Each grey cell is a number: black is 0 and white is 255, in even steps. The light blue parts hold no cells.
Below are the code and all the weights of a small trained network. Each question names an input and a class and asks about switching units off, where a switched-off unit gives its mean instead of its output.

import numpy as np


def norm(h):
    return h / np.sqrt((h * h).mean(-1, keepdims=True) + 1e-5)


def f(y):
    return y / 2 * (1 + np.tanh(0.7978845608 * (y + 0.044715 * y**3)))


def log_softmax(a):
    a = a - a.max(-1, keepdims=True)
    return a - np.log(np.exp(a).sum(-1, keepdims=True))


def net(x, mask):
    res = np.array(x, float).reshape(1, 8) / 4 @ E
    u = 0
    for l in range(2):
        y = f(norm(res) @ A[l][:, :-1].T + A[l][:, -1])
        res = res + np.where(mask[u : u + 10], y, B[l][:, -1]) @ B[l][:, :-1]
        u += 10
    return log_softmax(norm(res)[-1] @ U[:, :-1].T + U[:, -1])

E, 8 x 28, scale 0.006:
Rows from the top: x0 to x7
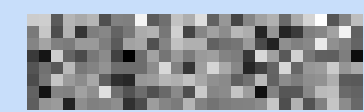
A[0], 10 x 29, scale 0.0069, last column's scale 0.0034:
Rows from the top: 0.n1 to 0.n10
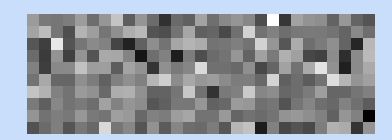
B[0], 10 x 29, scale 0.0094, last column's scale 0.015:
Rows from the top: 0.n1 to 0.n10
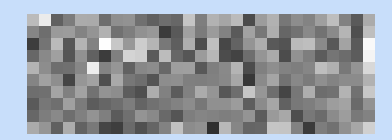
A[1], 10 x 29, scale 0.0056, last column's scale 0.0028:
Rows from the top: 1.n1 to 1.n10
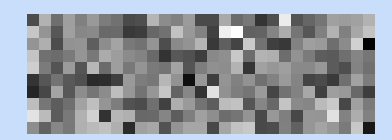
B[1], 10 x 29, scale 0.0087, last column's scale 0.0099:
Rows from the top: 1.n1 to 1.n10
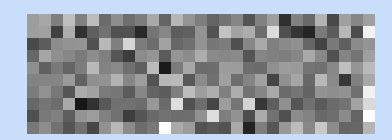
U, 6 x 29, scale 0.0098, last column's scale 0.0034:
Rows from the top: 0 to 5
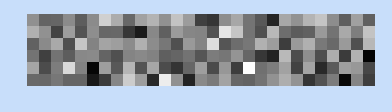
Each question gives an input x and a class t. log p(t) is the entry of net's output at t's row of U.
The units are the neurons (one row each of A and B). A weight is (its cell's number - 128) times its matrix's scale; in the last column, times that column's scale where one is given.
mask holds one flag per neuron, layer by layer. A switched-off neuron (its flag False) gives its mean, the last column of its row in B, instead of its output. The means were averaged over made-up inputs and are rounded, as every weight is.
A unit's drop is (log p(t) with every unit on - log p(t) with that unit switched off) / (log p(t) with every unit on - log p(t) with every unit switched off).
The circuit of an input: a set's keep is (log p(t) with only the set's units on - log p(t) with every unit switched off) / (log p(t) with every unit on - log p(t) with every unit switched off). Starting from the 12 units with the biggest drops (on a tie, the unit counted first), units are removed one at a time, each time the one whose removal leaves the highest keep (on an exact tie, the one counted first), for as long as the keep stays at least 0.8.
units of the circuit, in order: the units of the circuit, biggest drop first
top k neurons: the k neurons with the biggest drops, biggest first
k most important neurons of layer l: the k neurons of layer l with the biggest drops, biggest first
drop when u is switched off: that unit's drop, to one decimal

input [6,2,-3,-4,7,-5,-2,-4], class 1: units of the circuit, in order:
[0.n3]
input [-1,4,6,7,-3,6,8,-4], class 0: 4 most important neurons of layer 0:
[0.n3, 0.n4, 0.n10, 0.n5]
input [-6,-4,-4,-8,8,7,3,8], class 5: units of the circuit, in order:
[0.n4, 0.n3]
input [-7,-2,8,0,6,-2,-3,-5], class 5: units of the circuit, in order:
[0.n3, 0.n4]
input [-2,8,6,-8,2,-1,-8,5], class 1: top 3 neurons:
[0.n3, 0.n4, 0.n6]
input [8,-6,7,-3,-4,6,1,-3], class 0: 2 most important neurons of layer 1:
[1.n10, 1.n8]
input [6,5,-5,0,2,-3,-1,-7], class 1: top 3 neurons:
[0.n3, 0.n4, 0.n7]
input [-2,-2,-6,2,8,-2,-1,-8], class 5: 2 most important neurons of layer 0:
[0.n3, 0.n5]
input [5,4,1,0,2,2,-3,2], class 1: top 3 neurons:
[0.n3, 0.n4, 0.n6]
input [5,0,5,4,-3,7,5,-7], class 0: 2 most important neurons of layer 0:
[0.n5, 0.n4]
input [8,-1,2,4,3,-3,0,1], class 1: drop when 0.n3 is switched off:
0.2
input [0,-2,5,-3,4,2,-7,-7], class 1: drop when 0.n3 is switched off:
1.6
